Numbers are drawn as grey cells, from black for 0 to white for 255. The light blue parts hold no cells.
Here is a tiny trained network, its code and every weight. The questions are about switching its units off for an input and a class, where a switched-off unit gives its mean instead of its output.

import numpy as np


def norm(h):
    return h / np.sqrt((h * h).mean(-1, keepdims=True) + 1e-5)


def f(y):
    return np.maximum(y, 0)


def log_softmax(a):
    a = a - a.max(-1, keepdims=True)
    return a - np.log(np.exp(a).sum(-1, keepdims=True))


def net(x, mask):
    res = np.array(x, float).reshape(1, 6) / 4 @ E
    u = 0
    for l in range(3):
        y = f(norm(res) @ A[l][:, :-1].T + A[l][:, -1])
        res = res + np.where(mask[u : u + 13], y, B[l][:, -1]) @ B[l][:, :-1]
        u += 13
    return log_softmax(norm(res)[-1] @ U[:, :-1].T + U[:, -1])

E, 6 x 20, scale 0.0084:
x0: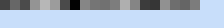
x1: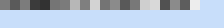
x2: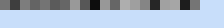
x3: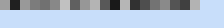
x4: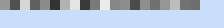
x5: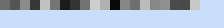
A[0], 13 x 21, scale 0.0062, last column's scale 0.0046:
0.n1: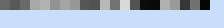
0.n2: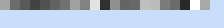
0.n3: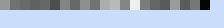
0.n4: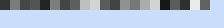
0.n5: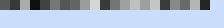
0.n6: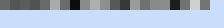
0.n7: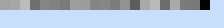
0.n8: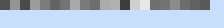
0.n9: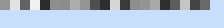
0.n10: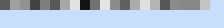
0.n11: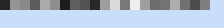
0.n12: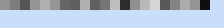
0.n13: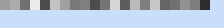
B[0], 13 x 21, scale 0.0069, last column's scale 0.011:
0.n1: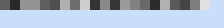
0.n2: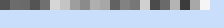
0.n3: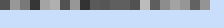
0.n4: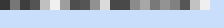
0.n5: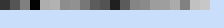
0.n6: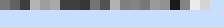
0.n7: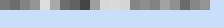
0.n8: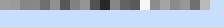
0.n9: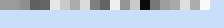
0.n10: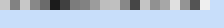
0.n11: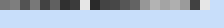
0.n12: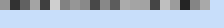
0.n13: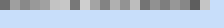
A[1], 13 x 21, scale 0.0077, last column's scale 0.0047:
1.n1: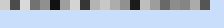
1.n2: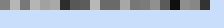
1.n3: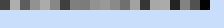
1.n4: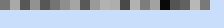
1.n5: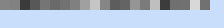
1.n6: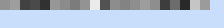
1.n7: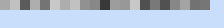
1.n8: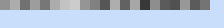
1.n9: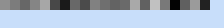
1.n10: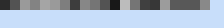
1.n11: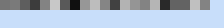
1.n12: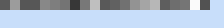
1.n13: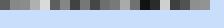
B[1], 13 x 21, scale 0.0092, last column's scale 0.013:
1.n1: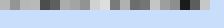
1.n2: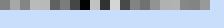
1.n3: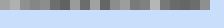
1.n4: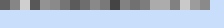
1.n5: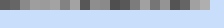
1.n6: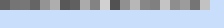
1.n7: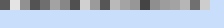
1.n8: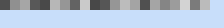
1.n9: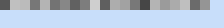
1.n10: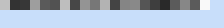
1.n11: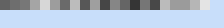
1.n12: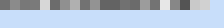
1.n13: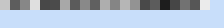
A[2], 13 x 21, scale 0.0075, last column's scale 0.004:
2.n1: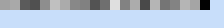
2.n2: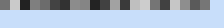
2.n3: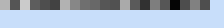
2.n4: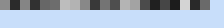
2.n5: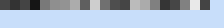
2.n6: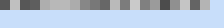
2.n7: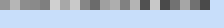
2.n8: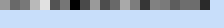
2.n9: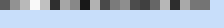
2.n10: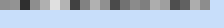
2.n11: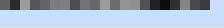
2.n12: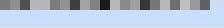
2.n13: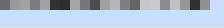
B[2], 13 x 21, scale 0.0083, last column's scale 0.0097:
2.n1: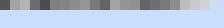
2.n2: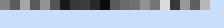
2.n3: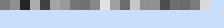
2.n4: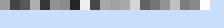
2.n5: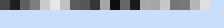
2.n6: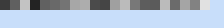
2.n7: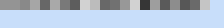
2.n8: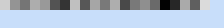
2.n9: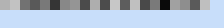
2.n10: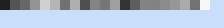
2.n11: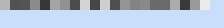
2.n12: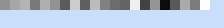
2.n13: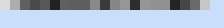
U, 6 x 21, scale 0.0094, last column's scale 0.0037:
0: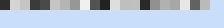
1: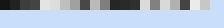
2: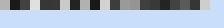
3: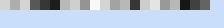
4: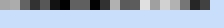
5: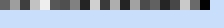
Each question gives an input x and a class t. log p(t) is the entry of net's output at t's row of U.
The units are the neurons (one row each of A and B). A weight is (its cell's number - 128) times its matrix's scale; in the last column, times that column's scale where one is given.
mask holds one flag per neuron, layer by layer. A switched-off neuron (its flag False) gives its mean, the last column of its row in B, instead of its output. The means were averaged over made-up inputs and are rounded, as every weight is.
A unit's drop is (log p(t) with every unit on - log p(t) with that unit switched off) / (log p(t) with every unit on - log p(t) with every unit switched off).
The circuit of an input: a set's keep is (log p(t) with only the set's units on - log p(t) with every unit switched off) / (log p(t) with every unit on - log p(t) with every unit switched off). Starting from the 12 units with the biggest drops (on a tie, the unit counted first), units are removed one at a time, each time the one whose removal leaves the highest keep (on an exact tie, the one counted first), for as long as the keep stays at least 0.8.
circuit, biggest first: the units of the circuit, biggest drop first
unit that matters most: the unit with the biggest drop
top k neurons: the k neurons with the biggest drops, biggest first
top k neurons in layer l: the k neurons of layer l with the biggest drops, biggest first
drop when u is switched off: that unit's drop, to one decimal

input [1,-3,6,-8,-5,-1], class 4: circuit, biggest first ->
[0.n11, 2.n2]
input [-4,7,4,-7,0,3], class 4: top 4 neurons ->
[0.n10, 0.n8, 0.n11, 2.n13]
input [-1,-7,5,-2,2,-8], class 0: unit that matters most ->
0.n9
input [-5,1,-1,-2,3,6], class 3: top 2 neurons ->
[0.n10, 1.n1]
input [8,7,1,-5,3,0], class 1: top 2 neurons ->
[0.n4, 0.n5]
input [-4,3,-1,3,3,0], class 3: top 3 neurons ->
[0.n10, 1.n1, 0.n6]
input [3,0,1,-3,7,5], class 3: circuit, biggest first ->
[0.n10, 1.n1]
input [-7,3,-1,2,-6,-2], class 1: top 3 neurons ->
[0.n4, 0.n2, 0.n5]
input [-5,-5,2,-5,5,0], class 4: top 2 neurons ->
[0.n11, 0.n8]
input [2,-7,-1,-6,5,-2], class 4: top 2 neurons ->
[0.n11, 1.n10]
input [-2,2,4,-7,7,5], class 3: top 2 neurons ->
[1.n1, 0.n10]
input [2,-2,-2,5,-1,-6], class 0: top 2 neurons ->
[0.n9, 1.n7]
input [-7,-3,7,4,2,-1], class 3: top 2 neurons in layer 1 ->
[1.n1, 1.n10]
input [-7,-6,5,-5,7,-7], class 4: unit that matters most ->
0.n10
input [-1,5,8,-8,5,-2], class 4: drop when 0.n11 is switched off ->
0.1
